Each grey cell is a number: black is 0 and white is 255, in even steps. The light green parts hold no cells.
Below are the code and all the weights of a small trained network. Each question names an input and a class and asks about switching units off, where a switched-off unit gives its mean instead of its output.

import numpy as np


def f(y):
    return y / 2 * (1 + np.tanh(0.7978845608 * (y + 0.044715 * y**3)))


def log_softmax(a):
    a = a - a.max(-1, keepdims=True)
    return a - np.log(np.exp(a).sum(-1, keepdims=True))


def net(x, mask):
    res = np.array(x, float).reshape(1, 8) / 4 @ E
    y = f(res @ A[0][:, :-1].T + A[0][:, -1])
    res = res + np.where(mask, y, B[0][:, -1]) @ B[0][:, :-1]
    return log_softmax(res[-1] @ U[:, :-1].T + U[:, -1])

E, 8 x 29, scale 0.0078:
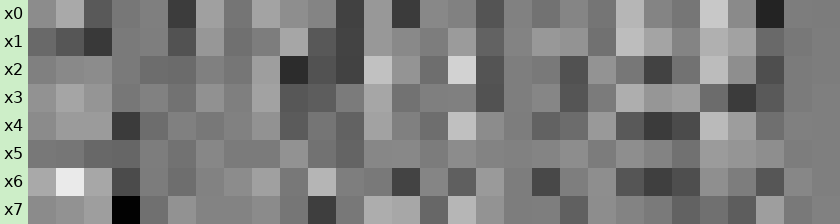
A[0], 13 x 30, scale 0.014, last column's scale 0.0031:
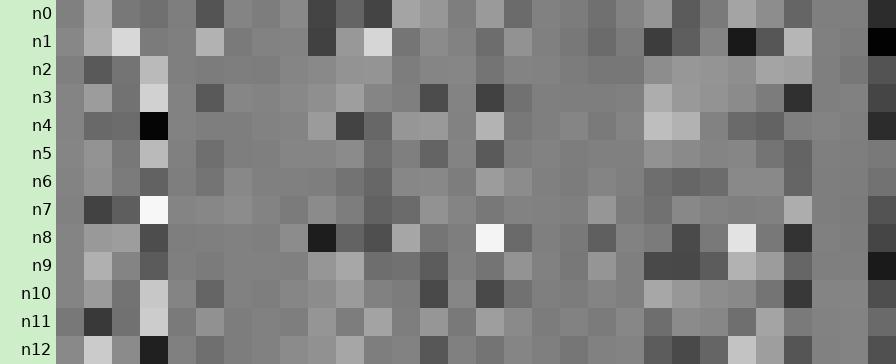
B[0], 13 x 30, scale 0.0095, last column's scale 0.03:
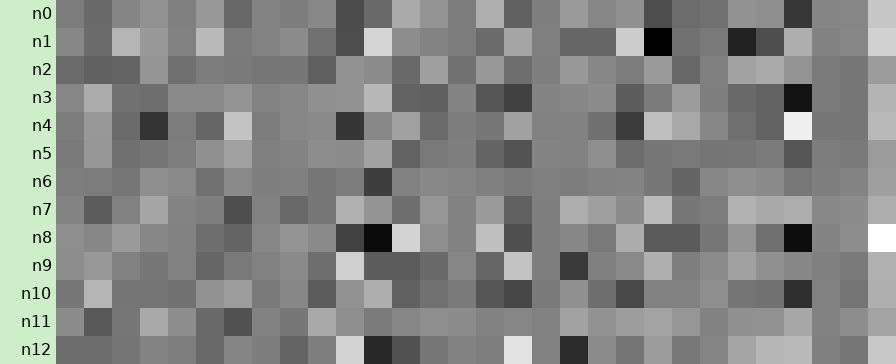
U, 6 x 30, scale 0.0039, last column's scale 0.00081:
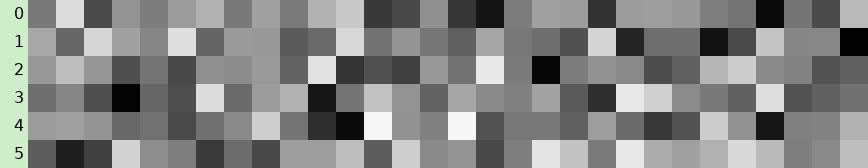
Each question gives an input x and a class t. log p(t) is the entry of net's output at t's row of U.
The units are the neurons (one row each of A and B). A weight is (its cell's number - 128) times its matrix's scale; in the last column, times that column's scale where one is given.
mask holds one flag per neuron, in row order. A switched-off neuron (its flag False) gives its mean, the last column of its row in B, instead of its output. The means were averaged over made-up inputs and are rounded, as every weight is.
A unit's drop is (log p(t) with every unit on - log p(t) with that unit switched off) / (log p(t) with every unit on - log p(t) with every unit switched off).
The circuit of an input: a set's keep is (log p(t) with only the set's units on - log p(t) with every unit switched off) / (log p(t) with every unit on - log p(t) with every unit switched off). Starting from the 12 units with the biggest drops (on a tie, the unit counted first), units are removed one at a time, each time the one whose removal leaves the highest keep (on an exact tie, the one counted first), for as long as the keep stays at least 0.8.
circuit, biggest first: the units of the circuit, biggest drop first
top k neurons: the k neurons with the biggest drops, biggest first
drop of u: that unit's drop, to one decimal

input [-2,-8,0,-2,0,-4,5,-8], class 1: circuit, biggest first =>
(n1)
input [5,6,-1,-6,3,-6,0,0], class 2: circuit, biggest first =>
(n8, n9)
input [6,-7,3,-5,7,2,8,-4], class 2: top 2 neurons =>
(n12, n9)
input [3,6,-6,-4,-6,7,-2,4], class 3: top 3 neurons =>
(n4, n0, n12)
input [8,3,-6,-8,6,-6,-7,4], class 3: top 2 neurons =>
(n8, n4)
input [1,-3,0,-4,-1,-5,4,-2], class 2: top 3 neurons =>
(n9, n12, n0)
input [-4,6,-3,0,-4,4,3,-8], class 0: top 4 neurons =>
(n3, n10, n5, n12)
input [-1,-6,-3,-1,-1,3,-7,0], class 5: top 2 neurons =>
(n7, n11)
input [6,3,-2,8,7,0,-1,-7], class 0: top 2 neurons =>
(n3, n10)
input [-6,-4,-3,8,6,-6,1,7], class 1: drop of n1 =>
0.1
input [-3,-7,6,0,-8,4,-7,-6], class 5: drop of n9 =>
0.0
